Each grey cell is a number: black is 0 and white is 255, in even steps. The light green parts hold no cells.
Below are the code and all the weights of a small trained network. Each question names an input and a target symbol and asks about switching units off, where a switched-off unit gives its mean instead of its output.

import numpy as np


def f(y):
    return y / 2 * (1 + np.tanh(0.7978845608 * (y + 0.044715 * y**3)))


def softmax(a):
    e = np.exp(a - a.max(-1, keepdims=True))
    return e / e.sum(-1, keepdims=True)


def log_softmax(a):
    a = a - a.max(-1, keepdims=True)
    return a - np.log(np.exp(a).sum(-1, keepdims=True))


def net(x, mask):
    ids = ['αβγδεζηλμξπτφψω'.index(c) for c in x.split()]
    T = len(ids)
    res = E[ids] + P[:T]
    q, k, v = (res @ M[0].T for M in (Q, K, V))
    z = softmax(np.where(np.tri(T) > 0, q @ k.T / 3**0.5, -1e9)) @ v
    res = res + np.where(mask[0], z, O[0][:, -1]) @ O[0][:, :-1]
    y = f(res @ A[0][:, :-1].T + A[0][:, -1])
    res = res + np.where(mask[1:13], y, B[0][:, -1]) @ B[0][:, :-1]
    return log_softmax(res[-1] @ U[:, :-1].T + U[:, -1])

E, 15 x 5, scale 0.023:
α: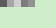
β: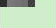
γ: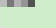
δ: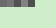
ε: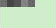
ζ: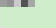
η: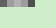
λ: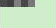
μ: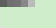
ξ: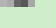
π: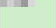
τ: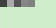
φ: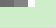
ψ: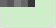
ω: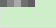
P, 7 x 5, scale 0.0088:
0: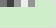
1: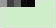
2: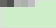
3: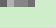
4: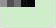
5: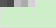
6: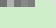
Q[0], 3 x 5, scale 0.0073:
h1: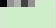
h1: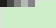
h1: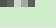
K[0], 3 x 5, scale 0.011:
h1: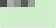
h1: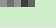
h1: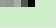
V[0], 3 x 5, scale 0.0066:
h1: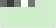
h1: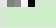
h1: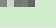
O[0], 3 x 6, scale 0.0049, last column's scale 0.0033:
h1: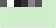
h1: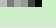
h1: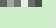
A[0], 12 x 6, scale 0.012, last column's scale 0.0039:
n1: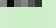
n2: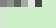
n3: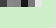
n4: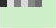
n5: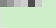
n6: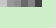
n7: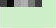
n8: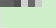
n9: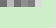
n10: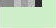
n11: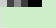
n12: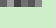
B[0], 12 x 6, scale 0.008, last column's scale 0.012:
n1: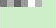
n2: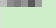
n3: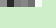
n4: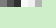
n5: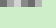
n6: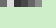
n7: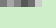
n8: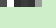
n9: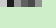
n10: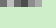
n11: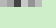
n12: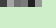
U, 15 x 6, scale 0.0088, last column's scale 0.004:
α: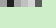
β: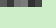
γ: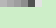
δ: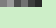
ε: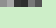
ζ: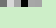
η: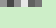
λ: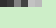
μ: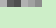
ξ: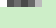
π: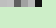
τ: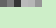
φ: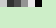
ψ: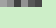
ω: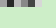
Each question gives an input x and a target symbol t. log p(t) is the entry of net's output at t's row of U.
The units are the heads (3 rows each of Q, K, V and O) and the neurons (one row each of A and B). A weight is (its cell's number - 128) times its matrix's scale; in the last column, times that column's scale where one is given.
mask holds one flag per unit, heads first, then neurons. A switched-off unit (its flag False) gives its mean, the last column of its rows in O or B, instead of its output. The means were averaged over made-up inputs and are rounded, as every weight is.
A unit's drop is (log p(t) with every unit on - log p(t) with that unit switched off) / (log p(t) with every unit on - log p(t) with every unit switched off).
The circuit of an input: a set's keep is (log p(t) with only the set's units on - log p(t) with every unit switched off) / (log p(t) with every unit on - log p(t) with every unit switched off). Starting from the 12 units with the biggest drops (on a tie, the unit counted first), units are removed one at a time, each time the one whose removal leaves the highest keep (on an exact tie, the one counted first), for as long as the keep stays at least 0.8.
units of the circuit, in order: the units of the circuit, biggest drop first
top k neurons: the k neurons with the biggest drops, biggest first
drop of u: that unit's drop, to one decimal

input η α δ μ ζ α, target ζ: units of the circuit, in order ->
[n10]
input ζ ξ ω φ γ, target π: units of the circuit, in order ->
[n11; n1; n3]
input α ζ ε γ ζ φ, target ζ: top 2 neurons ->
[n10; n7]
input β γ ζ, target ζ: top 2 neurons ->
[n10; n4]
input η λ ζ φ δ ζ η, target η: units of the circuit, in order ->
[n4; n5; n1]
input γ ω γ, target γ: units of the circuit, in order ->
[n5; h1; n3]
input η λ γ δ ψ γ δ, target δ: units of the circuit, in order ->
[n8; n12]
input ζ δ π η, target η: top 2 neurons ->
[n4; n5]
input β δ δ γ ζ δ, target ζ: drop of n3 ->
0.2
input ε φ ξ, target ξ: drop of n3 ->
-0.1
